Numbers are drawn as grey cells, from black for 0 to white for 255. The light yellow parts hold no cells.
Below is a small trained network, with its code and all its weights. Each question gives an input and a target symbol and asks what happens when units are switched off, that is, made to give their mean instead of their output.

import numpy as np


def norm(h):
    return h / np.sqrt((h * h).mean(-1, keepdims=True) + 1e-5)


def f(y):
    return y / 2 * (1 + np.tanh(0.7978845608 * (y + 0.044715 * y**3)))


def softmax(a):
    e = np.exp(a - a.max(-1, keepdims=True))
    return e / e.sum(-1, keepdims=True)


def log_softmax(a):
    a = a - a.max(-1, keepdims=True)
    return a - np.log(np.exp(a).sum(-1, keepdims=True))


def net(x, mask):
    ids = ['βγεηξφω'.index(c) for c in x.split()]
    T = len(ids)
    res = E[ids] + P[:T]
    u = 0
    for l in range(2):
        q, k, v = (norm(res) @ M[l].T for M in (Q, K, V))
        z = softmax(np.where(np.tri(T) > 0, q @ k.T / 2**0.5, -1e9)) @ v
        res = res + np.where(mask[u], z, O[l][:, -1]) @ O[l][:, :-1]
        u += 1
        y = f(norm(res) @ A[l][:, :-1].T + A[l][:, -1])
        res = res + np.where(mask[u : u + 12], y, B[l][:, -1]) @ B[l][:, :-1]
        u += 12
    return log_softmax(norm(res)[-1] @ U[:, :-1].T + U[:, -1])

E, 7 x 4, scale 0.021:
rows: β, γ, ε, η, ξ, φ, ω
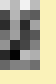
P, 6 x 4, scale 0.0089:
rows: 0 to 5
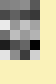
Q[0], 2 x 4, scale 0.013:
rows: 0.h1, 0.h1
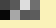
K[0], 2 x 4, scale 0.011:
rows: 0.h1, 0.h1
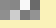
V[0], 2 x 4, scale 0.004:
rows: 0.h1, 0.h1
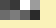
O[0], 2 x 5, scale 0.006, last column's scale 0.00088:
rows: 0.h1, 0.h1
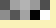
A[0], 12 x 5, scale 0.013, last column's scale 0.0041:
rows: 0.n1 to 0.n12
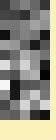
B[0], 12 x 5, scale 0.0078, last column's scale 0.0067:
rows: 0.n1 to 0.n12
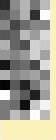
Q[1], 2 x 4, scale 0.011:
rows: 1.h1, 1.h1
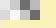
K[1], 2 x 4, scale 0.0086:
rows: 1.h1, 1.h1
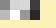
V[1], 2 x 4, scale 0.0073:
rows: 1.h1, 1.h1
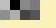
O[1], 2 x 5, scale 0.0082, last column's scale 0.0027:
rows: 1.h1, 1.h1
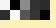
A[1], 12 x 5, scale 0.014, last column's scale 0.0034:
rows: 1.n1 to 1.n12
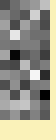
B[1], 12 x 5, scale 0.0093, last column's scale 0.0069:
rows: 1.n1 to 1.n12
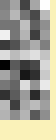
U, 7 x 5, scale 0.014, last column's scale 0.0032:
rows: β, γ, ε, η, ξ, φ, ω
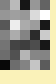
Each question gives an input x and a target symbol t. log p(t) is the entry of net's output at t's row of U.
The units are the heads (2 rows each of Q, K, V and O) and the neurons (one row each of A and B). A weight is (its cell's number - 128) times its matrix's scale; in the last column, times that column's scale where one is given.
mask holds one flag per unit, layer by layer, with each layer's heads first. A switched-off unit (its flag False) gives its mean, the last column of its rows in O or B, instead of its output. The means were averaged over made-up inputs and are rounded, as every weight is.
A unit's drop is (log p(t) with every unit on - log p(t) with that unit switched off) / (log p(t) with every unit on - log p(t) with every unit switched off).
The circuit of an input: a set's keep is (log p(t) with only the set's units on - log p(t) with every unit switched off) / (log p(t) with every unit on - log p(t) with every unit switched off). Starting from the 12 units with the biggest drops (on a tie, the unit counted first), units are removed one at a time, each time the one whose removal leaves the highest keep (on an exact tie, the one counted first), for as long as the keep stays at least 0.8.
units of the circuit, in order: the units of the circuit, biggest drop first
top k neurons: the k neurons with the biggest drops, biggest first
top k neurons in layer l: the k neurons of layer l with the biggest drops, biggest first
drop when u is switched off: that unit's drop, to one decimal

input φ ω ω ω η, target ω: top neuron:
[0.n2]
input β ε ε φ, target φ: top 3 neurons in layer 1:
[1.n10; 1.n3; 1.n1]
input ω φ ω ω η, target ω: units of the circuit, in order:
[1.n8; 1.n9]
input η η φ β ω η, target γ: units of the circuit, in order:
[1.n6; 1.h1]
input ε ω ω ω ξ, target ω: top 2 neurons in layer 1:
[1.n8; 1.n6]
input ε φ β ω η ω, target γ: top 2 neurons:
[1.n6; 0.n7]
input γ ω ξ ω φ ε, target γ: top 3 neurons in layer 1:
[1.n7; 1.n9; 1.n8]
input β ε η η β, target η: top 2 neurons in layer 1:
[1.n4; 1.n6]
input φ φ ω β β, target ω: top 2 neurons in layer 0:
[0.n7; 0.n5]
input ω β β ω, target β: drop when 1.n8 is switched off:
0.2
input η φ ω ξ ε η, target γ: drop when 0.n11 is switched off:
0.2
